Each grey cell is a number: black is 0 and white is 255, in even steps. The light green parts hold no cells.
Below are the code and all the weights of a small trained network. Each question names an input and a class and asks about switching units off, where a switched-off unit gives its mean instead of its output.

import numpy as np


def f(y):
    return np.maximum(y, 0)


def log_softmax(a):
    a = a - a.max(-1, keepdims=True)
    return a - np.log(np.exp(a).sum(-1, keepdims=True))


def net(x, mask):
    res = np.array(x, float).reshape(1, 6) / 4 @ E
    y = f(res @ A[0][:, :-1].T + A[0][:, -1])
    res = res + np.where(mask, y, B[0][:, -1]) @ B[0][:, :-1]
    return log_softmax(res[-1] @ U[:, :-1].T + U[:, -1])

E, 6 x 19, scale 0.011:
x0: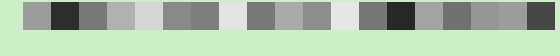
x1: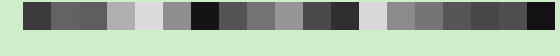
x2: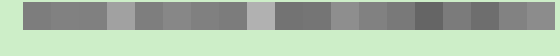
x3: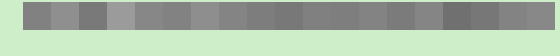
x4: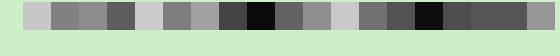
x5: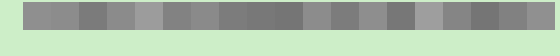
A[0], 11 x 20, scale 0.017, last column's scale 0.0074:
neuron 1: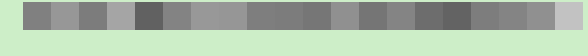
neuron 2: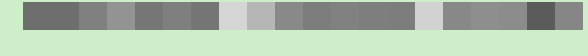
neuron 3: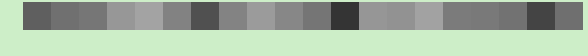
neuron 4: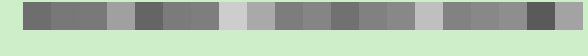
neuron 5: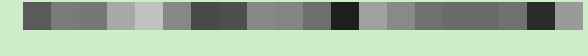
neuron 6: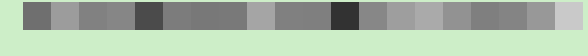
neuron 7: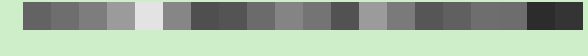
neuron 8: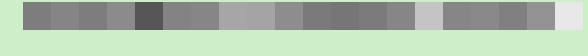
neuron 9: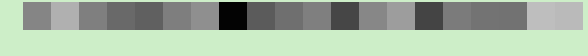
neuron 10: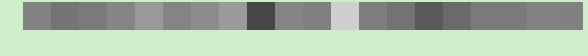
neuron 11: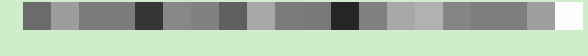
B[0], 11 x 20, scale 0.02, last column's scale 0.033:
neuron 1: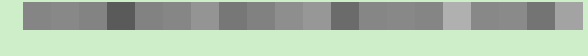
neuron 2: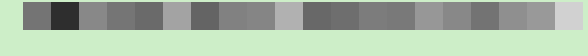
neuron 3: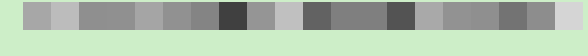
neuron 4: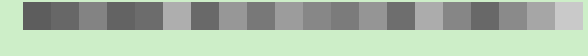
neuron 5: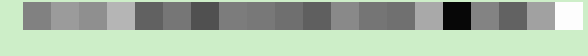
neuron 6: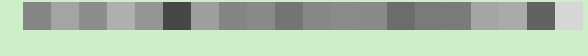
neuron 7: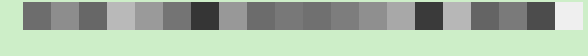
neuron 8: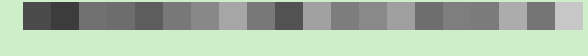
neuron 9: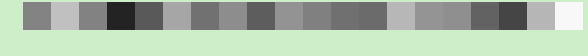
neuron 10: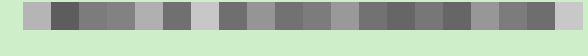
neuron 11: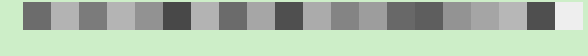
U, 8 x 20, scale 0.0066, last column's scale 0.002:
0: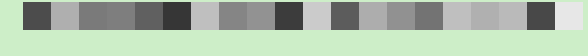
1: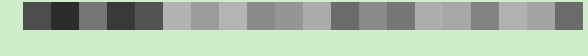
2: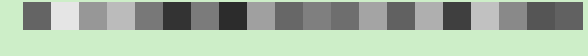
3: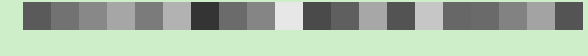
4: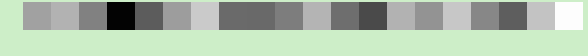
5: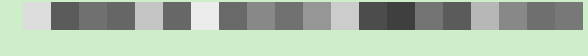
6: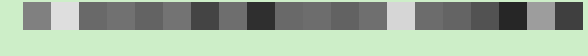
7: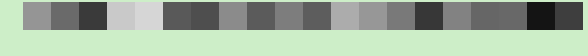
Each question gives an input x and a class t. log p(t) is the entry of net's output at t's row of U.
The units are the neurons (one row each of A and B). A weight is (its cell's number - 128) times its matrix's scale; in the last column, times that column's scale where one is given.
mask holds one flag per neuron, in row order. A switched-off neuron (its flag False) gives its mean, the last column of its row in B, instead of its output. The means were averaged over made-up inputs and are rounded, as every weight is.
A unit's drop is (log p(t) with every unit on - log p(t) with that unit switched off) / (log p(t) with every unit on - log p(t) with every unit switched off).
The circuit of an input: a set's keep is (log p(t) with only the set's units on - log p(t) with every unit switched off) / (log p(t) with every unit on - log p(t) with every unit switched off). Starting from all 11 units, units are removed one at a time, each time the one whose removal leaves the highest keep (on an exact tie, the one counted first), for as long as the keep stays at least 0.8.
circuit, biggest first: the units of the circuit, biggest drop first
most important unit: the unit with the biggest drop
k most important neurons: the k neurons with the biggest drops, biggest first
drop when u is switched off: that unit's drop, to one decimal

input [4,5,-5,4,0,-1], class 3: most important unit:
neuron 11
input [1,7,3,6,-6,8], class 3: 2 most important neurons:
(neuron 2; neuron 4)
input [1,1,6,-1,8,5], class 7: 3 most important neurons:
(neuron 10; neuron 7; neuron 5)
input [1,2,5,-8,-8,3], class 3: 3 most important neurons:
(neuron 2; neuron 4; neuron 3)
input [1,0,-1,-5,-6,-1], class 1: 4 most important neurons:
(neuron 2; neuron 4; neuron 8; neuron 5)
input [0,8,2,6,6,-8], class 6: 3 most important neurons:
(neuron 5; neuron 11; neuron 6)
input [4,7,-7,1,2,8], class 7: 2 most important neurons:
(neuron 7; neuron 9)
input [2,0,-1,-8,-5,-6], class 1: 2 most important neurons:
(neuron 5; neuron 8)
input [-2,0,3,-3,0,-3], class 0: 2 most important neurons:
(neuron 5; neuron 3)
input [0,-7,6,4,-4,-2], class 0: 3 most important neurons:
(neuron 11; neuron 9; neuron 6)
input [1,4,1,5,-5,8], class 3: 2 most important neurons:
(neuron 2; neuron 4)
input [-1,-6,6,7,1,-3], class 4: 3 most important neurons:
(neuron 11; neuron 7; neuron 6)
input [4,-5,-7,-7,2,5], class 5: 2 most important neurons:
(neuron 9; neuron 7)
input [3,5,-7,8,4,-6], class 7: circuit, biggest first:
(neuron 7)
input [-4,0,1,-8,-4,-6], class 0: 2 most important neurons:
(neuron 5; neuron 11)
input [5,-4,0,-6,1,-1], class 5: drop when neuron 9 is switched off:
0.6
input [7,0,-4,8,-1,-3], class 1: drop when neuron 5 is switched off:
0.4
